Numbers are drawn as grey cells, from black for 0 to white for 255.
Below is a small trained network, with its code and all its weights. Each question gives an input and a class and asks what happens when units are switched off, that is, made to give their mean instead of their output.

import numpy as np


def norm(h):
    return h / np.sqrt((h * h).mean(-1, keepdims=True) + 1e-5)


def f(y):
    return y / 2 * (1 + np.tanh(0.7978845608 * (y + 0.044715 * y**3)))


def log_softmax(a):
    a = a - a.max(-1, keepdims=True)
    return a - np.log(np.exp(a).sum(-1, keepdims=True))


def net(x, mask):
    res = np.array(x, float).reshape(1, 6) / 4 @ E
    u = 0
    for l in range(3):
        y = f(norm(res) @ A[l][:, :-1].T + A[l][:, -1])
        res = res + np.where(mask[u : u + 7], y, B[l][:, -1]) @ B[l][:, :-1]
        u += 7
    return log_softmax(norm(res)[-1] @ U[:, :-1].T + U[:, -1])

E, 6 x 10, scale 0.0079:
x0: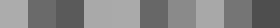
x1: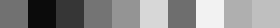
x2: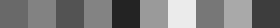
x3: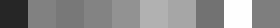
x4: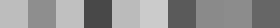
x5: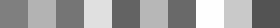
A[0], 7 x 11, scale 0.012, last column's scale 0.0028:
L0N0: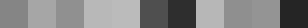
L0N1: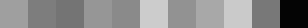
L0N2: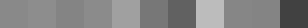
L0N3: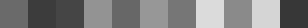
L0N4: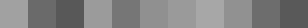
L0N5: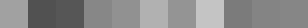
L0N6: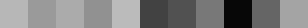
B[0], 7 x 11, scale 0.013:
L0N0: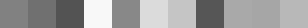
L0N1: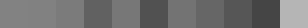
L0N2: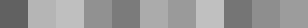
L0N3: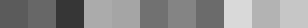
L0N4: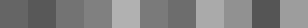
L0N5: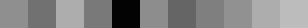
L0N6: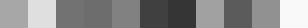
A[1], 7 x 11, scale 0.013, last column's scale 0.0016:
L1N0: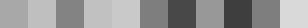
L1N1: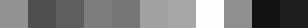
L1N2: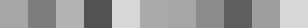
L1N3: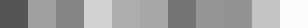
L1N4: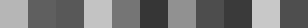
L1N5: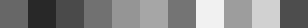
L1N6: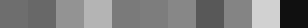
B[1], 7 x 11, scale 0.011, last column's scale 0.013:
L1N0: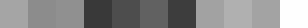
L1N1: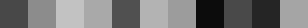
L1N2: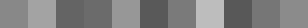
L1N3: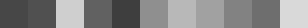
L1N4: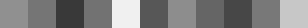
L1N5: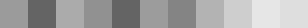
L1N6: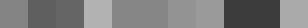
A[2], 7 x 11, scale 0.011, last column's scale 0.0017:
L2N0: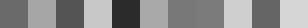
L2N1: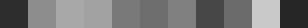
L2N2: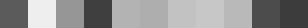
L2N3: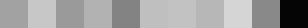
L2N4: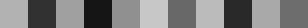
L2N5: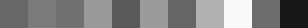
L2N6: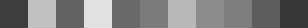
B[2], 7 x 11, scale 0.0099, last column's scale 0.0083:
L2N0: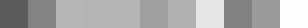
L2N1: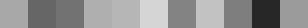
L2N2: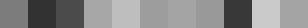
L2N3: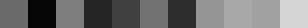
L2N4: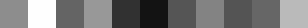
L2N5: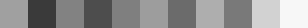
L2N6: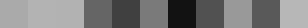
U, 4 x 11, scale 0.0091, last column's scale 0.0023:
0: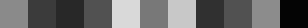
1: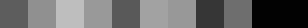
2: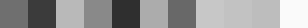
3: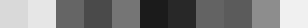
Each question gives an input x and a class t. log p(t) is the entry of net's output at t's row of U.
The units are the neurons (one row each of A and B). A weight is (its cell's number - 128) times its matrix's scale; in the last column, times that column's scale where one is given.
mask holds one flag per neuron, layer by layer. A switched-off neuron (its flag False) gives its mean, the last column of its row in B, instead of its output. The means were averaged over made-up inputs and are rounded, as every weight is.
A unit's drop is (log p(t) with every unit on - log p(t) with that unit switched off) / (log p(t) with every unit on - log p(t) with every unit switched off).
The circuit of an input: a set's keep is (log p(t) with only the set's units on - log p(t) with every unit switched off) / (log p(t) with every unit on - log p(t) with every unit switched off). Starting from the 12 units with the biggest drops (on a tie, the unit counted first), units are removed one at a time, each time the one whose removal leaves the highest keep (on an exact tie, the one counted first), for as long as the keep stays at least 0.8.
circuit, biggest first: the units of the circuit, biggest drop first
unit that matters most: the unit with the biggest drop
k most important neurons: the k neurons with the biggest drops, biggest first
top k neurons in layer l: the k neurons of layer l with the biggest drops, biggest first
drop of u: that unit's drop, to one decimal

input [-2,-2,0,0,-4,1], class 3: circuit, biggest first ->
(L1N5)
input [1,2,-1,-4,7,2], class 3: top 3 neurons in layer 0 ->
(L0N6; L0N3; L0N1)
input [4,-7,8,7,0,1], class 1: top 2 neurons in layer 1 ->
(L1N5; L1N0)
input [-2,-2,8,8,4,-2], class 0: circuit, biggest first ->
(L2N2; L0N5)
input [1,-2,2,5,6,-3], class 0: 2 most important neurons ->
(L0N6; L1N0)
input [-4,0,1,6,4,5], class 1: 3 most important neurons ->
(L0N6; L0N1; L1N1)
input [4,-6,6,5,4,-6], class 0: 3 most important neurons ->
(L0N5; L0N6; L0N0)
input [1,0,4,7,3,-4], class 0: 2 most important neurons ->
(L0N5; L1N5)
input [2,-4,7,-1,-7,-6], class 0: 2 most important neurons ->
(L1N4; L0N6)
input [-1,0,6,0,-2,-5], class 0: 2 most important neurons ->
(L1N0; L0N6)
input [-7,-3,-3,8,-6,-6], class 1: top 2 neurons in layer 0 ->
(L0N6; L0N1)
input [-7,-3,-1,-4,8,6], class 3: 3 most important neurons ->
(L0N3; L1N0; L1N5)
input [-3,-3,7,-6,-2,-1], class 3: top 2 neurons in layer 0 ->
(L0N3; L0N0)
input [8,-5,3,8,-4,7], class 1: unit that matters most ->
L1N1
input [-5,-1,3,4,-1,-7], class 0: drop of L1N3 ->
0.3
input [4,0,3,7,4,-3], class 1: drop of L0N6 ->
0.7
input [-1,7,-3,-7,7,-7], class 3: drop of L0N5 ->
0.0
